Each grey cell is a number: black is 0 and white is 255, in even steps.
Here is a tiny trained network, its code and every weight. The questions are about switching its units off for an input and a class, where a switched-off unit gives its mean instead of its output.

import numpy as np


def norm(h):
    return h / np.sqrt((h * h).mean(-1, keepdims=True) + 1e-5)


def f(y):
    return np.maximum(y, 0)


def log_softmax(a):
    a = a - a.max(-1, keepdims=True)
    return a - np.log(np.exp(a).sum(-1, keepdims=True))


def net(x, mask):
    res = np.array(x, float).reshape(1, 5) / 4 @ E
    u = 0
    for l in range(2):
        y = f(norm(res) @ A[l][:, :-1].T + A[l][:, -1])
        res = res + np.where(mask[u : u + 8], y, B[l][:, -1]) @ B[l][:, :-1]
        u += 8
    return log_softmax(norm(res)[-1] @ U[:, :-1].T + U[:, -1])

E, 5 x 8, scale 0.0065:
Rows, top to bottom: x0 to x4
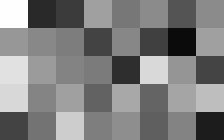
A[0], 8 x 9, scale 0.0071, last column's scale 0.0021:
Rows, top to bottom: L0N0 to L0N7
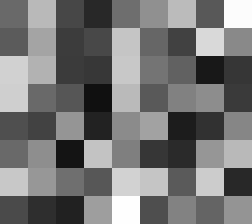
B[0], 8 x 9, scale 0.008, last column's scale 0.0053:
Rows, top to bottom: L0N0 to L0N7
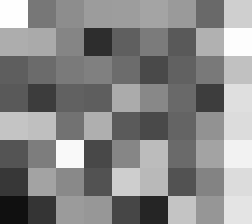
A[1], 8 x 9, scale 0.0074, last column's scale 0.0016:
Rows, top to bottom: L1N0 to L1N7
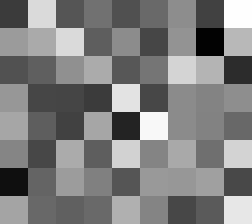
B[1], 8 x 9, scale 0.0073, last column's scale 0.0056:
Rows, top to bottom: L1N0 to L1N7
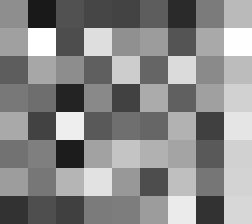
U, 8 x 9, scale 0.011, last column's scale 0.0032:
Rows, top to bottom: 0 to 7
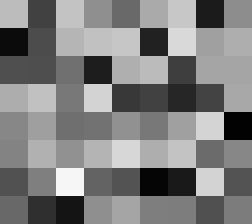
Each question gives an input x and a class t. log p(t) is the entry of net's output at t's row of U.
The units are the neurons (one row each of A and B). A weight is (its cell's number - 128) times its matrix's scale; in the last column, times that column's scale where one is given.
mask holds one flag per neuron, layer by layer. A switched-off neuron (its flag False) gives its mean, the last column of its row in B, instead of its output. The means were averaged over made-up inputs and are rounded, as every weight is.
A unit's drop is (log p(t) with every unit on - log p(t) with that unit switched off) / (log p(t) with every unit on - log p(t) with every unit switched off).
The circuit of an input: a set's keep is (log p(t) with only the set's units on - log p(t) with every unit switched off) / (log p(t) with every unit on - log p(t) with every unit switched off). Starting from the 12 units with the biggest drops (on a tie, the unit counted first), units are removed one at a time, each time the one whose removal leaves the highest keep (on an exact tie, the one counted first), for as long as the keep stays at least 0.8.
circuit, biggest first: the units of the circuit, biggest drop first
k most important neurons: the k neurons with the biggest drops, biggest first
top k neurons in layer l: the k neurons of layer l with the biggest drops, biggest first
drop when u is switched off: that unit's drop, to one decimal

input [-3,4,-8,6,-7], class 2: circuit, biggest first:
L0N3, L1N3
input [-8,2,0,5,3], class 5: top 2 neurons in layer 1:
L1N5, L1N3
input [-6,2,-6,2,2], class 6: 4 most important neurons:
L0N1, L1N7, L1N0, L0N3
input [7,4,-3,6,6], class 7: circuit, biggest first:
L1N3, L1N7
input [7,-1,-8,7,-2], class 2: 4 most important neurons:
L0N1, L1N3, L0N6, L0N3
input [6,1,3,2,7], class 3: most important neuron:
L0N4
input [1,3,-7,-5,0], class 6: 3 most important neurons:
L0N1, L0N4, L1N7
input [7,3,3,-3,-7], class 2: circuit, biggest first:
L0N6, L0N5
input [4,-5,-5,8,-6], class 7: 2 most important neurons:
L0N3, L1N5
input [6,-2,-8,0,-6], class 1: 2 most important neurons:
L0N7, L1N6
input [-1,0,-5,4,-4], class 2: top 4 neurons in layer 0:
L0N1, L0N3, L0N6, L0N4
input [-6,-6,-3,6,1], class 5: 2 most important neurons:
L0N7, L0N0
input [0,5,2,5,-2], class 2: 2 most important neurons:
L0N6, L0N1
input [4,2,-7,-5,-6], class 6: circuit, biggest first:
L0N1, L0N7
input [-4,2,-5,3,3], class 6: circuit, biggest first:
L0N1
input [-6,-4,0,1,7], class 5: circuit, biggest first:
L1N1, L0N7
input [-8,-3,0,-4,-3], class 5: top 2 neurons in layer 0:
L0N0, L0N7
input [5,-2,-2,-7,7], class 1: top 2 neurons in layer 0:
L0N7, L0N1
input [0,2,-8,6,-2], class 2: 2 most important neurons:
L0N1, L0N3
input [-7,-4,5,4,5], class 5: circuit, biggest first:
L1N1
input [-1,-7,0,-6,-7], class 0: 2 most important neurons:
L1N4, L0N7
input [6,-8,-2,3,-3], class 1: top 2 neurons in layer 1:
L1N2, L1N1
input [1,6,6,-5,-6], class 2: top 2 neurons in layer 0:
L0N6, L0N5
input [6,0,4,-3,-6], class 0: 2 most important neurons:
L1N4, L0N1
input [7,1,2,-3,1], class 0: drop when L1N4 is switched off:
0.2
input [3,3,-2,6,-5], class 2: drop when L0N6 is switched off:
0.1
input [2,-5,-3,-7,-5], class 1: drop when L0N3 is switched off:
0.0
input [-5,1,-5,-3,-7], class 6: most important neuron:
L0N1
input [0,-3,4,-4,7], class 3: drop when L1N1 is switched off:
0.3
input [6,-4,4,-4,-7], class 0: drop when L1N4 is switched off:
0.4
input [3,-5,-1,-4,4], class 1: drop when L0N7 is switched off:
0.2
